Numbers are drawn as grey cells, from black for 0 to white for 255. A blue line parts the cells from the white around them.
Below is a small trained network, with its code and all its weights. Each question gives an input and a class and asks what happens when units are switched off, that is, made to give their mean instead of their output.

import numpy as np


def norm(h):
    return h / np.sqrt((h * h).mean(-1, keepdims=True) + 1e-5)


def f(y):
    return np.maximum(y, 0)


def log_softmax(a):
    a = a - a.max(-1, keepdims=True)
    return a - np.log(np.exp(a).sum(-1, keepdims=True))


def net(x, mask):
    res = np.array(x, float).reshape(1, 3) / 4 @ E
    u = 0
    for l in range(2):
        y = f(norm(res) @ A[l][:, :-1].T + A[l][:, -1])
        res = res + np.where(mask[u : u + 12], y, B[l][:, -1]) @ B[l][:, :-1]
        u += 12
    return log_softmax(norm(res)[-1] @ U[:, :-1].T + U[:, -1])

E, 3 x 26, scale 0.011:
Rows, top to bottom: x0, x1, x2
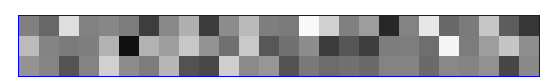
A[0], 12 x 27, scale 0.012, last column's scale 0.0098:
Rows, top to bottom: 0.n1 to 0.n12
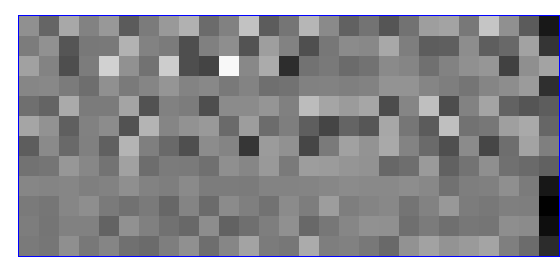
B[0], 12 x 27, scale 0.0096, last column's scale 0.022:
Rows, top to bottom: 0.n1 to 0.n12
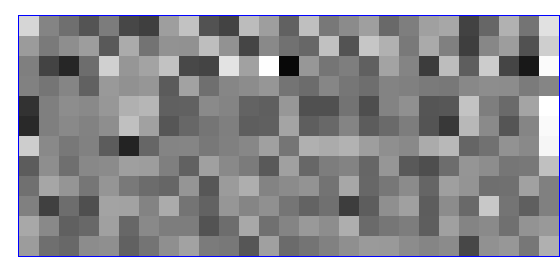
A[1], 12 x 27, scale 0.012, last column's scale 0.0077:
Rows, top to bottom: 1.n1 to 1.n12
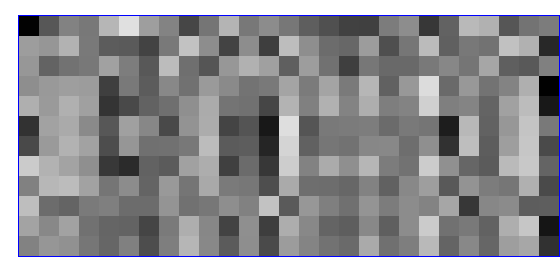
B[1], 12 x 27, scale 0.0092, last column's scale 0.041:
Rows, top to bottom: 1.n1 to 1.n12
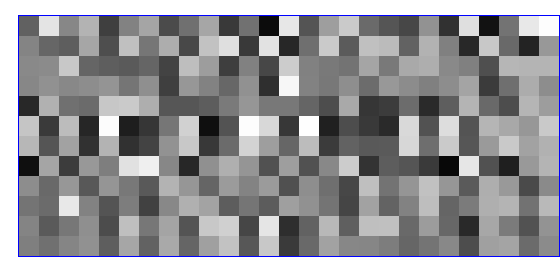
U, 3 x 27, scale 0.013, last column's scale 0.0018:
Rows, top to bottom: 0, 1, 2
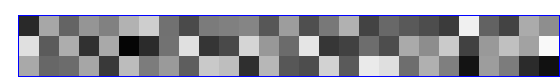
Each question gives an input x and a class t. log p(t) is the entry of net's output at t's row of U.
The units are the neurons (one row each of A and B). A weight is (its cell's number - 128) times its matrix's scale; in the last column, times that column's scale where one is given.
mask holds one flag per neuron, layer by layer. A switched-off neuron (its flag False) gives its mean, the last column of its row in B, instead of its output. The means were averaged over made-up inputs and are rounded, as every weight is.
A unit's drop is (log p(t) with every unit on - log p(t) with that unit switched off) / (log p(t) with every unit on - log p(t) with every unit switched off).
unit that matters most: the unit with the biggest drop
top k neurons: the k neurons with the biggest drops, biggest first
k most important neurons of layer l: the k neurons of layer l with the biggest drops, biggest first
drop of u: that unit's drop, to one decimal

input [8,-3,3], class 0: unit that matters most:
0.n5
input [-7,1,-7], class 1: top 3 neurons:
(0.n6 0.n3 0.n1)
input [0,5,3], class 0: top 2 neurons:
(0.n6 0.n7)
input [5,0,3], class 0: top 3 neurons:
(0.n5 0.n7 1.n6)
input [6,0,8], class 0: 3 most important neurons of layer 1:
(1.n6 1.n7 1.n1)
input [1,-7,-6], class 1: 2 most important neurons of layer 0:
(0.n3 0.n5)
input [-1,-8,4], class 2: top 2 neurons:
(0.n7 1.n6)
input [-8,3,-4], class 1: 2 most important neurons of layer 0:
(0.n3 0.n6)
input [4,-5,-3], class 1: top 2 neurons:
(0.n3 1.n6)
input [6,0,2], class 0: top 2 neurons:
(0.n5 0.n7)
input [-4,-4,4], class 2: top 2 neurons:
(1.n6 0.n2)
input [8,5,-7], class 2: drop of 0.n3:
0.7
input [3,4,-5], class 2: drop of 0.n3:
0.7
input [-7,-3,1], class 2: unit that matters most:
1.n1
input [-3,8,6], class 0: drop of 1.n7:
0.0
